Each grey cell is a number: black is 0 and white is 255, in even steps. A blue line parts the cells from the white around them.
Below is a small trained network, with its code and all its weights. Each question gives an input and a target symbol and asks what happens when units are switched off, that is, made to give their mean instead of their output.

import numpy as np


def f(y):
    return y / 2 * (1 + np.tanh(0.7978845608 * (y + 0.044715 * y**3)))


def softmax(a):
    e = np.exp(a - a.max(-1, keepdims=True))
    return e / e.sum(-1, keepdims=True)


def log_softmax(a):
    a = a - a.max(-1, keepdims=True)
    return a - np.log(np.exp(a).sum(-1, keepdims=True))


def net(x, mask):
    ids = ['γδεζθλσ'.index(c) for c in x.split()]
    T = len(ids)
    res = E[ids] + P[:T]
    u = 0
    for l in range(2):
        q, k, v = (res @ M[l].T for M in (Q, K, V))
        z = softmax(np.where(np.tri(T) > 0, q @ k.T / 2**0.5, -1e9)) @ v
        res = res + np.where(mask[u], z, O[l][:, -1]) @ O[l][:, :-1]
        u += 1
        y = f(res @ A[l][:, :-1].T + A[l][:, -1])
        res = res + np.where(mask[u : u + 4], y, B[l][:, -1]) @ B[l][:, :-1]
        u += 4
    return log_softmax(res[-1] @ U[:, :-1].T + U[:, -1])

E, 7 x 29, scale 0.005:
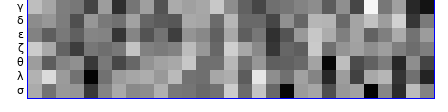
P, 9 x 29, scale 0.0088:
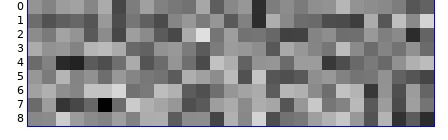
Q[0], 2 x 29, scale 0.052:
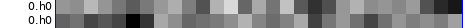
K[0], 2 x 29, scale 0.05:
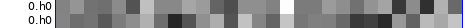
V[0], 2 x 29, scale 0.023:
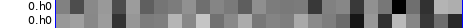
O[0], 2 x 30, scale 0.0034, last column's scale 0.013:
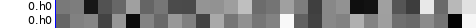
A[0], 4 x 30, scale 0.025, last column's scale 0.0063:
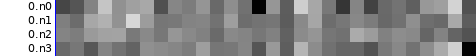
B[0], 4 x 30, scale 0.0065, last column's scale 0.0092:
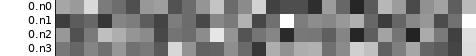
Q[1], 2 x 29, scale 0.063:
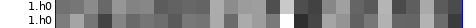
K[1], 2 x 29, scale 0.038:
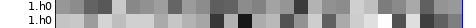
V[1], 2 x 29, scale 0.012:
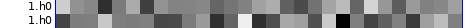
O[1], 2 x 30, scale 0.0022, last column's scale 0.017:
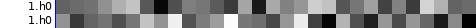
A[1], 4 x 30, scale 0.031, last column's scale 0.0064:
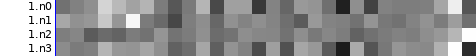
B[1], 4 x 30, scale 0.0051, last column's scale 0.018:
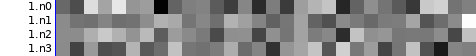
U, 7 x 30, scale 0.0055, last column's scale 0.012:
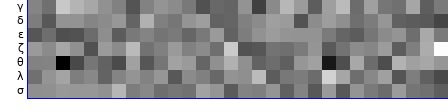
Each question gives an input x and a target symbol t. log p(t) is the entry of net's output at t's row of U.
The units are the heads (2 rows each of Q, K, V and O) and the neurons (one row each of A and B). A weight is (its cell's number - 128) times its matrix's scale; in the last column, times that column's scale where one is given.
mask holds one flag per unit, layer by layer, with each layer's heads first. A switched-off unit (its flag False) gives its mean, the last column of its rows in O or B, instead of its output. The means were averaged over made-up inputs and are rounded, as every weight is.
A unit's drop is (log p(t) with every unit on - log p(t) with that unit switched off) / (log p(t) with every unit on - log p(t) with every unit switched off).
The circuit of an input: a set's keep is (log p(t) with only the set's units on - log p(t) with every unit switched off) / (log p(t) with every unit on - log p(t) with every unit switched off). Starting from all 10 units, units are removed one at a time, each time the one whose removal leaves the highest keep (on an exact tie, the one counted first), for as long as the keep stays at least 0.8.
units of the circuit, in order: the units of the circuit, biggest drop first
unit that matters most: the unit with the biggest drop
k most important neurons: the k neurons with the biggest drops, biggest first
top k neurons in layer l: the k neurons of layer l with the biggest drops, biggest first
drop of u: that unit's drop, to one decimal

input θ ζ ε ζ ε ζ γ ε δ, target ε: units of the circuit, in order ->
0.h0, 0.n1
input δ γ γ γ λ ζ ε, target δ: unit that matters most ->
0.h0
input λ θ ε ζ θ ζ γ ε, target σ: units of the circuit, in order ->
1.n2, 0.h0, 0.n3
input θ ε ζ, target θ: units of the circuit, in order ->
0.h0, 1.n2
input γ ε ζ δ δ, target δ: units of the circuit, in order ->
0.n3, 0.h0
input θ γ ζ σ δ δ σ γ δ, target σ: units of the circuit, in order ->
1.n2, 0.h0, 0.n3, 0.n2
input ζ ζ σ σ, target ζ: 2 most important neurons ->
0.n1, 1.n1
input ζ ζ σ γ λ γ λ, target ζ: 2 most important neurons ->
0.n1, 1.n1
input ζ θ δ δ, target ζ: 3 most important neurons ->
1.n1, 0.n1, 0.n3
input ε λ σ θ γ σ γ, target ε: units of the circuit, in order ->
0.n1, 0.h0
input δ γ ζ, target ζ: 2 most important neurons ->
0.n1, 1.n1
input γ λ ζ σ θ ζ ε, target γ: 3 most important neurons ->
0.n2, 0.n1, 1.n1
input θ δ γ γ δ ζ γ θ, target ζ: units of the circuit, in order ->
0.h0, 1.h0
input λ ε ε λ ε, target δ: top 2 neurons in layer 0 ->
0.n3, 0.n1
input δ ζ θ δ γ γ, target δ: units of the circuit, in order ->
0.h0, 0.n2, 0.n1
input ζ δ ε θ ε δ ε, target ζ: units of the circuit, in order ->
1.n1, 0.h0, 0.n1, 0.n3
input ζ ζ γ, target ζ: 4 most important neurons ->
0.n1, 0.n3, 1.n1, 1.n2
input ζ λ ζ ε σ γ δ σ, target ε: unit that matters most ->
0.n3
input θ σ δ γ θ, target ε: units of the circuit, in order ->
0.n3, 0.h0
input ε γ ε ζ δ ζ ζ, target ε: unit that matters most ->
0.n1
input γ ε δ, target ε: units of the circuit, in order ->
0.n1, 0.h0
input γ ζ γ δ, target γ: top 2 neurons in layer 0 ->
0.n2, 0.n1
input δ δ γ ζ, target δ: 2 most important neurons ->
0.n1, 0.n2
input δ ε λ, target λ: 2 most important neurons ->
0.n2, 0.n0
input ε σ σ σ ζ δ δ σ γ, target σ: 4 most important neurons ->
1.n2, 0.n3, 0.n1, 0.n2
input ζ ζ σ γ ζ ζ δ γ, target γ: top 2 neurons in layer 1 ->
1.n2, 1.n1
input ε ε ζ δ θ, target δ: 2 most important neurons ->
0.n3, 0.n1
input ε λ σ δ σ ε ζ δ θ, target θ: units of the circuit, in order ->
0.h0
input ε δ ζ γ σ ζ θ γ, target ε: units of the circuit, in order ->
0.n3, 0.h0
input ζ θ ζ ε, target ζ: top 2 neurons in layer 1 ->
1.n1, 1.n2
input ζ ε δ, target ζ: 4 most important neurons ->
0.n1, 1.n1, 0.n3, 1.n2
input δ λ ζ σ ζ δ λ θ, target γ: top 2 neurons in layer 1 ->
1.n2, 1.n1
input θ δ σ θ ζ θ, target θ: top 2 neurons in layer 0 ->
0.n3, 0.n1
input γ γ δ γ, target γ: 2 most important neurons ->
0.n2, 1.n1
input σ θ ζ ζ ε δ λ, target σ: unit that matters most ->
1.n2
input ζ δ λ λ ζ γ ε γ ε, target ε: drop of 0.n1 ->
0.9
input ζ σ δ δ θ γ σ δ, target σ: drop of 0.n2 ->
0.1
